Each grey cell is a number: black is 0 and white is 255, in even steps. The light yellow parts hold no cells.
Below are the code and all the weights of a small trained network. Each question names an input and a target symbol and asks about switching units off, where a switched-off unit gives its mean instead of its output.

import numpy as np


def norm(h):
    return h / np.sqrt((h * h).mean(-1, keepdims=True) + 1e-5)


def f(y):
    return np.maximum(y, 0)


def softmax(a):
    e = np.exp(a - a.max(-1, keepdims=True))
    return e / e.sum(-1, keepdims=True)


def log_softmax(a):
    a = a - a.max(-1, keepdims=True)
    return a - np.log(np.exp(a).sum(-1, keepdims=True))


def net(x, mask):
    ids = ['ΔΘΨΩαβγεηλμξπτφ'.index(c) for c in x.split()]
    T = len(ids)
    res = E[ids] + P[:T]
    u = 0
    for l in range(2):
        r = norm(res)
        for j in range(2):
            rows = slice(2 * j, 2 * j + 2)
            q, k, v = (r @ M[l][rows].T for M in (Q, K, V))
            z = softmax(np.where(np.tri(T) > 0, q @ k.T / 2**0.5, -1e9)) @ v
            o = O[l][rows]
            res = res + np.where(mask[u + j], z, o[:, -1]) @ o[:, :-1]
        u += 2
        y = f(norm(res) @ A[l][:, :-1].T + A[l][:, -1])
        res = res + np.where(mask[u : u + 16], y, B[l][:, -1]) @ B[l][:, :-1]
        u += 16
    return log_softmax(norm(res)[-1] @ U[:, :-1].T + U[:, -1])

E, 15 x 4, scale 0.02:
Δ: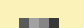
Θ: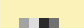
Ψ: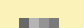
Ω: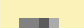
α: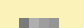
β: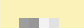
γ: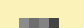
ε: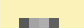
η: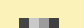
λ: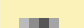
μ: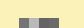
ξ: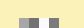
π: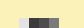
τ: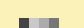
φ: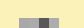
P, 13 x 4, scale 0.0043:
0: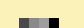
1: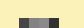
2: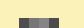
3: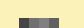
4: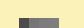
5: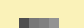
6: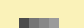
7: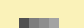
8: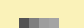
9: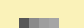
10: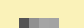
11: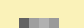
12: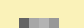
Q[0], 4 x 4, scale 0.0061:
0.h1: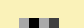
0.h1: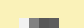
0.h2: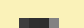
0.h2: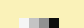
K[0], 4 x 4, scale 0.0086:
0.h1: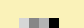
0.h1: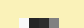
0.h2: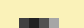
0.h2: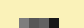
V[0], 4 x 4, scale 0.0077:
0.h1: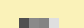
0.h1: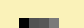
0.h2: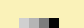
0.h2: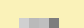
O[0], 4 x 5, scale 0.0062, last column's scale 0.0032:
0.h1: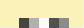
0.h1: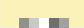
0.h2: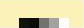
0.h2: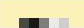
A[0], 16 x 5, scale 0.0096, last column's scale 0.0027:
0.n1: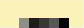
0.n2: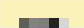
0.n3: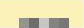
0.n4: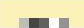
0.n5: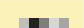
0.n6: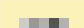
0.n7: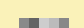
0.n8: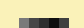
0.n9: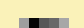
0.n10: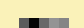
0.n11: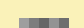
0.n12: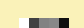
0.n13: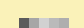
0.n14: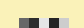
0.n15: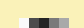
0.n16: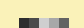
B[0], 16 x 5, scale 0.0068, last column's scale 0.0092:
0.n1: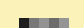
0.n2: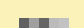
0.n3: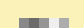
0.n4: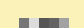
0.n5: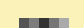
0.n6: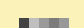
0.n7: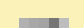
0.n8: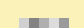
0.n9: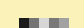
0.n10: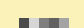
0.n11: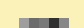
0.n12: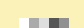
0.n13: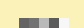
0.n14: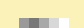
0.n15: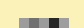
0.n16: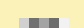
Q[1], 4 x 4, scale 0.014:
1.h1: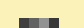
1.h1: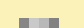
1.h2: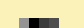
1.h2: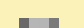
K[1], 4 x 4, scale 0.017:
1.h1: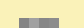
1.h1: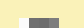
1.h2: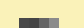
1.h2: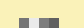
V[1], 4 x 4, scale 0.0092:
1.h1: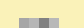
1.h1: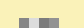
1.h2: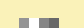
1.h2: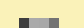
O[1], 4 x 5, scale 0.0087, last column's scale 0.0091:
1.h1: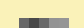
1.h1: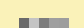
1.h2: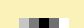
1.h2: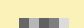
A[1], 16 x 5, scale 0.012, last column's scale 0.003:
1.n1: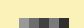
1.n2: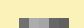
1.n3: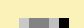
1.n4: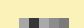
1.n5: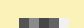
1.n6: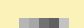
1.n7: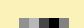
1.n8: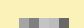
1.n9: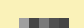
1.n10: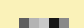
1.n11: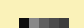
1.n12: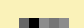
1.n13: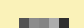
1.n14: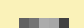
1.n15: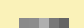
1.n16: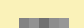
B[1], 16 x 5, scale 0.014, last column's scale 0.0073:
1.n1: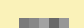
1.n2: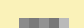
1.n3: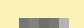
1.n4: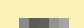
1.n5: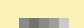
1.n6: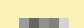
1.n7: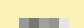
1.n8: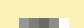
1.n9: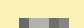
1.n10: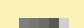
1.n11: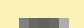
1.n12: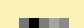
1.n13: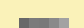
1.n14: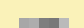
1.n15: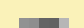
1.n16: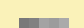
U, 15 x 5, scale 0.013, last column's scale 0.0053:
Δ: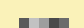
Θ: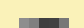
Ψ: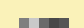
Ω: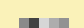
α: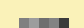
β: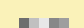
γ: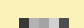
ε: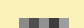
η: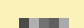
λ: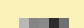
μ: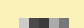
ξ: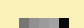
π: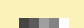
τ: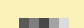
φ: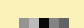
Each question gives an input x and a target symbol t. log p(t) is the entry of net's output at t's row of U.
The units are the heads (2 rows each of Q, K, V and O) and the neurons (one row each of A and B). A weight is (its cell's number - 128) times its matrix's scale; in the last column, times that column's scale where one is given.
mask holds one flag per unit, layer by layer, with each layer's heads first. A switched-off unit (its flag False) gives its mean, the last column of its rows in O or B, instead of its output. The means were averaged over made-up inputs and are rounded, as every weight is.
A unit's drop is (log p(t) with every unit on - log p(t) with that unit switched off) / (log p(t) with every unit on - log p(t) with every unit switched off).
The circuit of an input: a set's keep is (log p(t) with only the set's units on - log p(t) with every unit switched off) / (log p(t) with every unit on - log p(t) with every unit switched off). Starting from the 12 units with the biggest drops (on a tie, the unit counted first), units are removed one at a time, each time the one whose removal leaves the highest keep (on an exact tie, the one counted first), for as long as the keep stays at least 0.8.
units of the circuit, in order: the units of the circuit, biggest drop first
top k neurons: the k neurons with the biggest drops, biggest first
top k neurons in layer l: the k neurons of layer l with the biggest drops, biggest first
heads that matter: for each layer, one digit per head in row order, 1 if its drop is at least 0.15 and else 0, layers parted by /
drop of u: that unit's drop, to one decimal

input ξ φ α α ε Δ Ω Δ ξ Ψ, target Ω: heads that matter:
01 / 01
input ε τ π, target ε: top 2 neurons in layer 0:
0.n9; 0.n1
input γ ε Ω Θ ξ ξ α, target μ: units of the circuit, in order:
1.h2
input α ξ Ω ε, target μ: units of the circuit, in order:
0.h2; 1.h2
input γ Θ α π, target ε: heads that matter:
00 / 00
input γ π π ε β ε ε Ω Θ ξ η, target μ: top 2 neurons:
0.n14; 0.n9
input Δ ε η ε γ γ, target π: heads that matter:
11 / 00
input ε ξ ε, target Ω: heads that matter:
01 / 11
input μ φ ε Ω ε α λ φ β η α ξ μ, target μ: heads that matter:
00 / 01
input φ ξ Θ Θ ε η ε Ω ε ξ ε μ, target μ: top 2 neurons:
0.n14; 1.n7
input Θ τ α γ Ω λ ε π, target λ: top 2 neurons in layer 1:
1.n7; 1.n10
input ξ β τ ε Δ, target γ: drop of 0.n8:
0.1
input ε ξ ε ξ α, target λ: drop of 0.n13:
0.3
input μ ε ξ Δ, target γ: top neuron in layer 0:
0.n8
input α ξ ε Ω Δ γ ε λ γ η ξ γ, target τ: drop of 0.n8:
0.2
